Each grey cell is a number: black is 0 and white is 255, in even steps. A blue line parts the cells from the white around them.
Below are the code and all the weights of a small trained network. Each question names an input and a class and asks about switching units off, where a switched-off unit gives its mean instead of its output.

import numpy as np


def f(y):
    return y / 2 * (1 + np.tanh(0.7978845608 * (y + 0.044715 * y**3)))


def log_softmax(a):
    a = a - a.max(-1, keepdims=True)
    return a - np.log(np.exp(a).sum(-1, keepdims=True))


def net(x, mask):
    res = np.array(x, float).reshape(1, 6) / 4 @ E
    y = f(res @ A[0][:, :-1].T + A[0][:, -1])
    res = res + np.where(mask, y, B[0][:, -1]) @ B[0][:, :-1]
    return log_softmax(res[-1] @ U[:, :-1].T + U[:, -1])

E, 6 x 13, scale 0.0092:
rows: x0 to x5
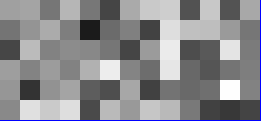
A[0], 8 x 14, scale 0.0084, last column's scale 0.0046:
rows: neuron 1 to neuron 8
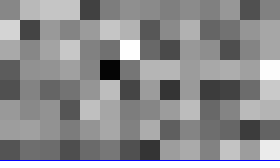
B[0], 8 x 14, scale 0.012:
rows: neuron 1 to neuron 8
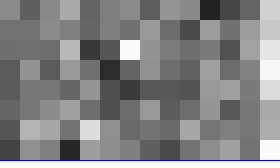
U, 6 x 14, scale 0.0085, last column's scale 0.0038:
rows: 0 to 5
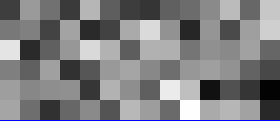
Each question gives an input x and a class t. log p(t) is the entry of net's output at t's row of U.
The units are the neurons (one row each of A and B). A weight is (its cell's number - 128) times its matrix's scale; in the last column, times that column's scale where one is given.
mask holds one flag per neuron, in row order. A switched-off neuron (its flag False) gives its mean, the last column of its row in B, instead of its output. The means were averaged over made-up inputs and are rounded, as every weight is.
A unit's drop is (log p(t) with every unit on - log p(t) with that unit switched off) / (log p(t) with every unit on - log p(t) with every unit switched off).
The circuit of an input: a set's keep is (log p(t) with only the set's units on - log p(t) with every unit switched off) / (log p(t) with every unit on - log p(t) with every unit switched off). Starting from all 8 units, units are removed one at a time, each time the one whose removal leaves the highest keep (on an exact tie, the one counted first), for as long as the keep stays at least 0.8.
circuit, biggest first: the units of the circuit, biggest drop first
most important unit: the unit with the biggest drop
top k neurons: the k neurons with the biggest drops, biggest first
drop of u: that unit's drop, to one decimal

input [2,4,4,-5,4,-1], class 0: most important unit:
neuron 3
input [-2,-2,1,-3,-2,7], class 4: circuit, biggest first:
[neuron 1; neuron 4]
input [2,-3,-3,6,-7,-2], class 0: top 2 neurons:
[neuron 5; neuron 3]
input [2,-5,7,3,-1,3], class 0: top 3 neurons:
[neuron 3; neuron 7; neuron 2]
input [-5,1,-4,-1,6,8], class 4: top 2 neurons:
[neuron 1; neuron 4]
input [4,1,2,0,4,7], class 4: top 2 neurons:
[neuron 1; neuron 2]
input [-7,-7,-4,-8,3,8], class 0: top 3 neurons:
[neuron 5; neuron 7; neuron 4]
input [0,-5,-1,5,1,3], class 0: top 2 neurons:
[neuron 7; neuron 5]
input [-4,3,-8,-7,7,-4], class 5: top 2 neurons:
[neuron 3; neuron 5]
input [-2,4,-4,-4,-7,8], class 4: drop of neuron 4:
0.1
